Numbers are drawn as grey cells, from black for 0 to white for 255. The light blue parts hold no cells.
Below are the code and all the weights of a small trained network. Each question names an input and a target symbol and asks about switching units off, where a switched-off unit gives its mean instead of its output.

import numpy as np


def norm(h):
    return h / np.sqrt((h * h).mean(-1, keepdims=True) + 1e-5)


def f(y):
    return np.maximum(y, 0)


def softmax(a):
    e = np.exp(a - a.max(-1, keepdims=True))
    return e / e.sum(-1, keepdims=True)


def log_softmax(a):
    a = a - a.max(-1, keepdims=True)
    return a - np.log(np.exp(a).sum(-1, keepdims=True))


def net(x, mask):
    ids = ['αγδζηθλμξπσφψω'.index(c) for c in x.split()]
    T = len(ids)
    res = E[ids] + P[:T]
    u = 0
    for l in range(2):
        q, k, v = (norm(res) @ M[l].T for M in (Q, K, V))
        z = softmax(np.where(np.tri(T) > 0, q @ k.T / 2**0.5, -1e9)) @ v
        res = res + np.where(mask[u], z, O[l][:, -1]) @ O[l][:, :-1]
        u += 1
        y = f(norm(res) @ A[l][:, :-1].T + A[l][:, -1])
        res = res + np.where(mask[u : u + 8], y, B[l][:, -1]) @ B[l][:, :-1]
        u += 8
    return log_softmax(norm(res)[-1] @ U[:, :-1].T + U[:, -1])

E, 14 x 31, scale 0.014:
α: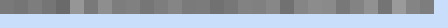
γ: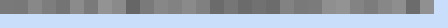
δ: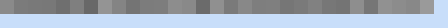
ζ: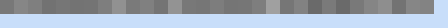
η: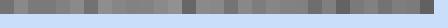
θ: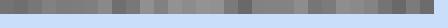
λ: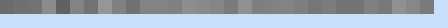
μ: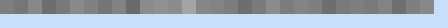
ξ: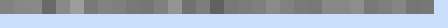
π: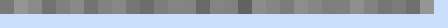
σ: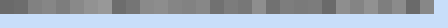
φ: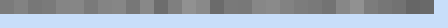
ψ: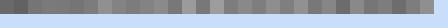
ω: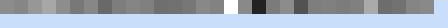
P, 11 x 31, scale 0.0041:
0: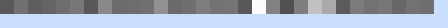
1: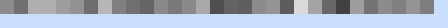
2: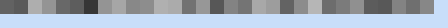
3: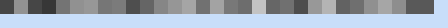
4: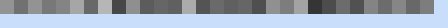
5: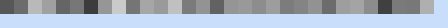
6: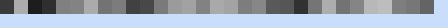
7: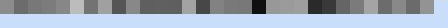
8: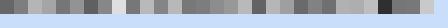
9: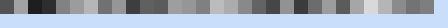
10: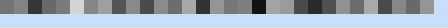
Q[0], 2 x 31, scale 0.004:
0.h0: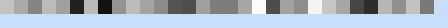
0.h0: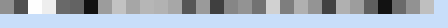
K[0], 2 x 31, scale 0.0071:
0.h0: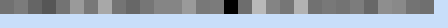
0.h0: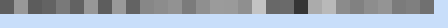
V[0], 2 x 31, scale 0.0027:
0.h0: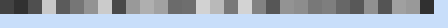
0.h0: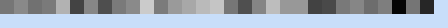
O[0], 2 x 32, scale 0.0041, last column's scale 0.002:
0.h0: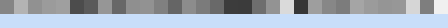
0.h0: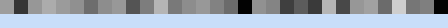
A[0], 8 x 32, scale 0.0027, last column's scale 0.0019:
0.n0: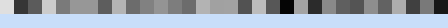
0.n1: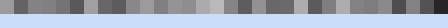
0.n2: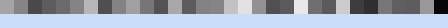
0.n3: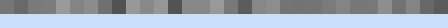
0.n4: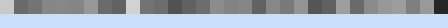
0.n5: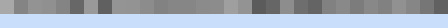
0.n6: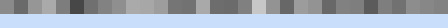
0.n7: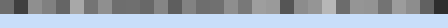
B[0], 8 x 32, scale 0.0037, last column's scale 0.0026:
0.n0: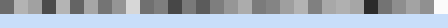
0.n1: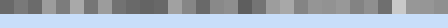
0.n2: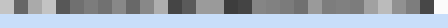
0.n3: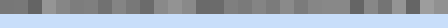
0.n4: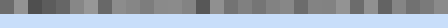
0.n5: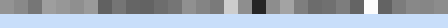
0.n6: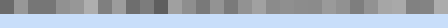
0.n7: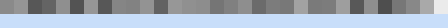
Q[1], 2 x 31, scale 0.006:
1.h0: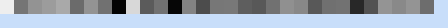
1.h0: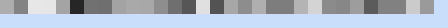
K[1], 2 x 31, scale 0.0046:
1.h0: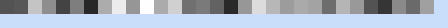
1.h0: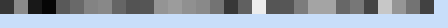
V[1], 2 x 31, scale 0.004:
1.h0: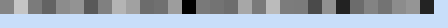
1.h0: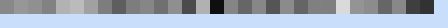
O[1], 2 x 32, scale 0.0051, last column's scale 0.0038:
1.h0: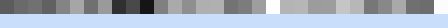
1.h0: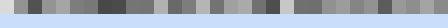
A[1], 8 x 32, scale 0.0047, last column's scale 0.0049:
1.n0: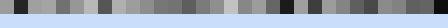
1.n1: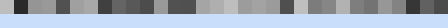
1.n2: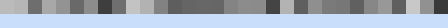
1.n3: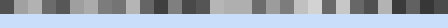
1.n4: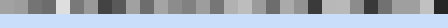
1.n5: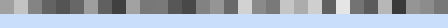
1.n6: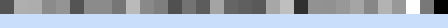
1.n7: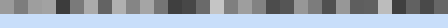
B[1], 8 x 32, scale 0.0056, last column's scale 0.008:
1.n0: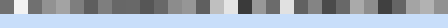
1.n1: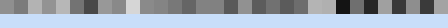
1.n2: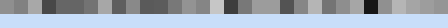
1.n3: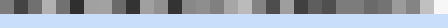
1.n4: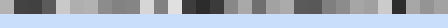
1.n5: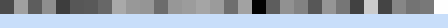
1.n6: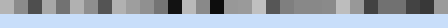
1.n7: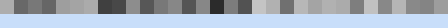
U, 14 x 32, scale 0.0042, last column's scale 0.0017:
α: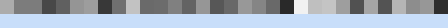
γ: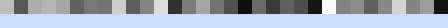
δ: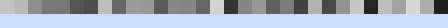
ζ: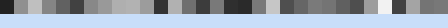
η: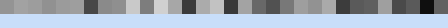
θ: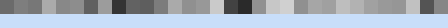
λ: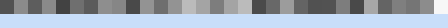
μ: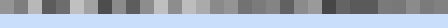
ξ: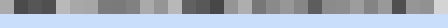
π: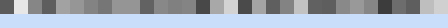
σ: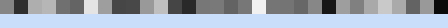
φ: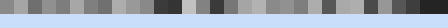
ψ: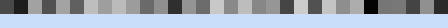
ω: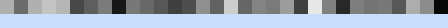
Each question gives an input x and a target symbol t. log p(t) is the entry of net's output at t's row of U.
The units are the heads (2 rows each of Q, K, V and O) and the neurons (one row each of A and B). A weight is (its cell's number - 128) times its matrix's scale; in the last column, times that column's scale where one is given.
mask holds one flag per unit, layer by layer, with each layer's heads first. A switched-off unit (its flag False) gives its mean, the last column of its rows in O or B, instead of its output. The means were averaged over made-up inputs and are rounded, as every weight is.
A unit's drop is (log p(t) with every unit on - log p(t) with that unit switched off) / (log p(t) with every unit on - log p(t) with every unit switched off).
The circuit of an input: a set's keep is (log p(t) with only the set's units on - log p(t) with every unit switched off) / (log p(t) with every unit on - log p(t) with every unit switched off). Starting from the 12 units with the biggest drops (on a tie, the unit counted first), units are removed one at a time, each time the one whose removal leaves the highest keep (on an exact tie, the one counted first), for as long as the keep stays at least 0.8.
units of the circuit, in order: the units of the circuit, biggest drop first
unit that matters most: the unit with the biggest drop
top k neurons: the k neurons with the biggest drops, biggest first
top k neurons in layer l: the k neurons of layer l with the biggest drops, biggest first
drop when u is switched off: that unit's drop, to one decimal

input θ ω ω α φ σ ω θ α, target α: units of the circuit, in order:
(1.n3; 1.h0)
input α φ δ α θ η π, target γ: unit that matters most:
0.h0
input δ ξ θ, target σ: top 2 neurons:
(0.n2; 1.n3)
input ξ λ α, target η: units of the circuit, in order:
(0.h0; 1.n1)
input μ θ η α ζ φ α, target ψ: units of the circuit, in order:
(0.h0; 0.n0)
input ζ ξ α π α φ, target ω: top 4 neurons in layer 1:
(1.n1; 1.n0; 1.n7; 1.n3)
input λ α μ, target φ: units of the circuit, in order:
(0.h0; 1.n6)
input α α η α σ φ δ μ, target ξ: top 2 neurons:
(0.n0; 1.n4)
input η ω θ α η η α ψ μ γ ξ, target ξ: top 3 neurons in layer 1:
(1.n5; 1.n4; 1.n3)
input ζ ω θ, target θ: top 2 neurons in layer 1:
(1.n3; 1.n5)
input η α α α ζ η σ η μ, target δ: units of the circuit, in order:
(1.h0; 1.n2)
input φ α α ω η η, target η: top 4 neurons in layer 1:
(1.n3; 1.n5; 1.n4; 1.n0)
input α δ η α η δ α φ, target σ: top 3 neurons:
(0.n2; 1.n3; 1.n7)
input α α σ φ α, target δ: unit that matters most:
1.h0
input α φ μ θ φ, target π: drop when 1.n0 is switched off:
0.4
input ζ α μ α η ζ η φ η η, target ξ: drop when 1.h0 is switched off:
0.1
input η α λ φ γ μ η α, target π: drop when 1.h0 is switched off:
0.8
